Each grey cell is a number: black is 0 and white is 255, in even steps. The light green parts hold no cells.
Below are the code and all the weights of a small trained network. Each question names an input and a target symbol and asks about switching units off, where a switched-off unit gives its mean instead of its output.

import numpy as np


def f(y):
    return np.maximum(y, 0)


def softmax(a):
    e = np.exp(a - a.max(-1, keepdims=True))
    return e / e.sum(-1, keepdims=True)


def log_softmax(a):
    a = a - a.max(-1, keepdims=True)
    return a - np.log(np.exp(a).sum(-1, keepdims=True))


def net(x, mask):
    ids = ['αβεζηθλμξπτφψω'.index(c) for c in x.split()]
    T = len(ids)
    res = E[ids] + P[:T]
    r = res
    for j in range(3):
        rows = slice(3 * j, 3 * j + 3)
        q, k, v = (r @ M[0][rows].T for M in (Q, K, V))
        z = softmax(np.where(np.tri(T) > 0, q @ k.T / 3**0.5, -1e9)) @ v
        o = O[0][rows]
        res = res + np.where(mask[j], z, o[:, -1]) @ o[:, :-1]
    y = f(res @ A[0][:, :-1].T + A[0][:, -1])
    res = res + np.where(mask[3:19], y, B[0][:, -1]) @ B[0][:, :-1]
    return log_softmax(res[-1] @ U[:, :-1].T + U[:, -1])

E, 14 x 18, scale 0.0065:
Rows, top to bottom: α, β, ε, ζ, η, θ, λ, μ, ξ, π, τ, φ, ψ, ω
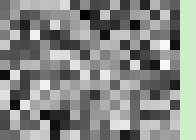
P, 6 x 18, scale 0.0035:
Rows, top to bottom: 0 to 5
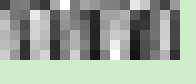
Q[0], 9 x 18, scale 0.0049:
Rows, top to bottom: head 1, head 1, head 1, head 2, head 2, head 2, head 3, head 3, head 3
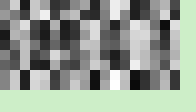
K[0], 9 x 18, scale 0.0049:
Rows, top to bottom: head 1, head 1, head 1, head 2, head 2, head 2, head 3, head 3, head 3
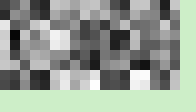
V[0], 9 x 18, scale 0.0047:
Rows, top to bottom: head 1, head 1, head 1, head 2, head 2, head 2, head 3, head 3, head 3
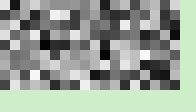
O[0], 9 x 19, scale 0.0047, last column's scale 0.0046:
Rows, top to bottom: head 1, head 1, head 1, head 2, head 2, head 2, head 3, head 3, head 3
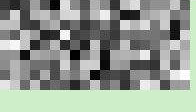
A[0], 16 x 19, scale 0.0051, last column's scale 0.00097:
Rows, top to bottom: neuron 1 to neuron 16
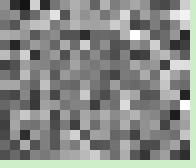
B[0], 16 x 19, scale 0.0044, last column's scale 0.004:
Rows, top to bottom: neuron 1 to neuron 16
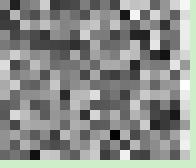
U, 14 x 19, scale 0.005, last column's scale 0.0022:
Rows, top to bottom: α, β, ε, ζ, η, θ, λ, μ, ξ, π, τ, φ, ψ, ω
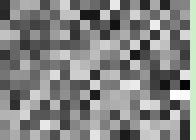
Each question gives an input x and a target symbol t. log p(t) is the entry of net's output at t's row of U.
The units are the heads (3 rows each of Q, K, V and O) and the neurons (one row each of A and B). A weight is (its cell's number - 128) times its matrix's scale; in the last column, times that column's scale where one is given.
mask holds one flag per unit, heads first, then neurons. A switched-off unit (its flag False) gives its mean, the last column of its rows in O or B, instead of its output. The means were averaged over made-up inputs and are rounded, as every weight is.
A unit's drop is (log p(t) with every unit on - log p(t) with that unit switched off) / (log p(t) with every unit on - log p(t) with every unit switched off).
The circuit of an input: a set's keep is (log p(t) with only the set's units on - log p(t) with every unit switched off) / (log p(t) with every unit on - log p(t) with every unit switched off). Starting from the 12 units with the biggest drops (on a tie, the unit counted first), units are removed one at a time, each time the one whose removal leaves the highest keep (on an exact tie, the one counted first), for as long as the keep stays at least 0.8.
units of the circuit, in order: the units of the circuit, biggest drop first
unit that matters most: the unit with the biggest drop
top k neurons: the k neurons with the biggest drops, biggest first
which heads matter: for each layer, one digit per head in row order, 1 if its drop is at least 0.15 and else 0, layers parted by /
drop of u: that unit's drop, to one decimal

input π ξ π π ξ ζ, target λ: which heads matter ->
101
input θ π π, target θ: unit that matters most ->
head 3
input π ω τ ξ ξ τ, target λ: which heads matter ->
101
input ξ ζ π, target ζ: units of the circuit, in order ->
head 2; head 3
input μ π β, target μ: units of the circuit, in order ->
head 1; head 2
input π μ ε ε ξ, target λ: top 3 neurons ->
neuron 15; neuron 10; neuron 11
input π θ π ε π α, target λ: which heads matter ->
101
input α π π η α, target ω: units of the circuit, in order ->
head 1; head 3
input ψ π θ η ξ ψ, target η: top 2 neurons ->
neuron 2; neuron 4
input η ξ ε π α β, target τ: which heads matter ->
001
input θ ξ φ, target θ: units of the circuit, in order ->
head 3; head 1; neuron 16
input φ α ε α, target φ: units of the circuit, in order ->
head 2; neuron 6
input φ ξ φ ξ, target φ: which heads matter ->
010
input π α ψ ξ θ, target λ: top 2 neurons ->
neuron 11; neuron 15
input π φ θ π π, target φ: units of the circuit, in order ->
head 2
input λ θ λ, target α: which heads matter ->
110
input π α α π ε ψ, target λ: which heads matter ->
101
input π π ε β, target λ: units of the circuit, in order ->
head 3; head 1; neuron 10; neuron 15
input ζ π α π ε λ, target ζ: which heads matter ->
010
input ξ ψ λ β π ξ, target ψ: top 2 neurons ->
neuron 2; neuron 9
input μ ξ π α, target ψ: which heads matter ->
111
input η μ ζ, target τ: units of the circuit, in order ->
head 3
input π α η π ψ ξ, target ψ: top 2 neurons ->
neuron 10; neuron 2
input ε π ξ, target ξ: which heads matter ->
010
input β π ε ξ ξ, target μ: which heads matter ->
100
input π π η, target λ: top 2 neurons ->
neuron 10; neuron 15
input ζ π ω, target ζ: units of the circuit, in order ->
head 2
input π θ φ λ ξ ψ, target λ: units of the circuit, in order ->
head 3; head 1; neuron 15; neuron 10
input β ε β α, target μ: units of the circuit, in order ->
head 1; head 3
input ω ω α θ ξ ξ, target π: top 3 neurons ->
neuron 1; neuron 7; neuron 2
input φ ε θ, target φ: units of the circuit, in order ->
head 2; neuron 6
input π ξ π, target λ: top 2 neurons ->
neuron 15; neuron 10
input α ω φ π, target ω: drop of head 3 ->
0.3
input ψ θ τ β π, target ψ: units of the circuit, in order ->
head 2
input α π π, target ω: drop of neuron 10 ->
-0.1
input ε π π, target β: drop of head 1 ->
0.6
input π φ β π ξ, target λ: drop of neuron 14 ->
0.1
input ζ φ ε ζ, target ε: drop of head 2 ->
0.2
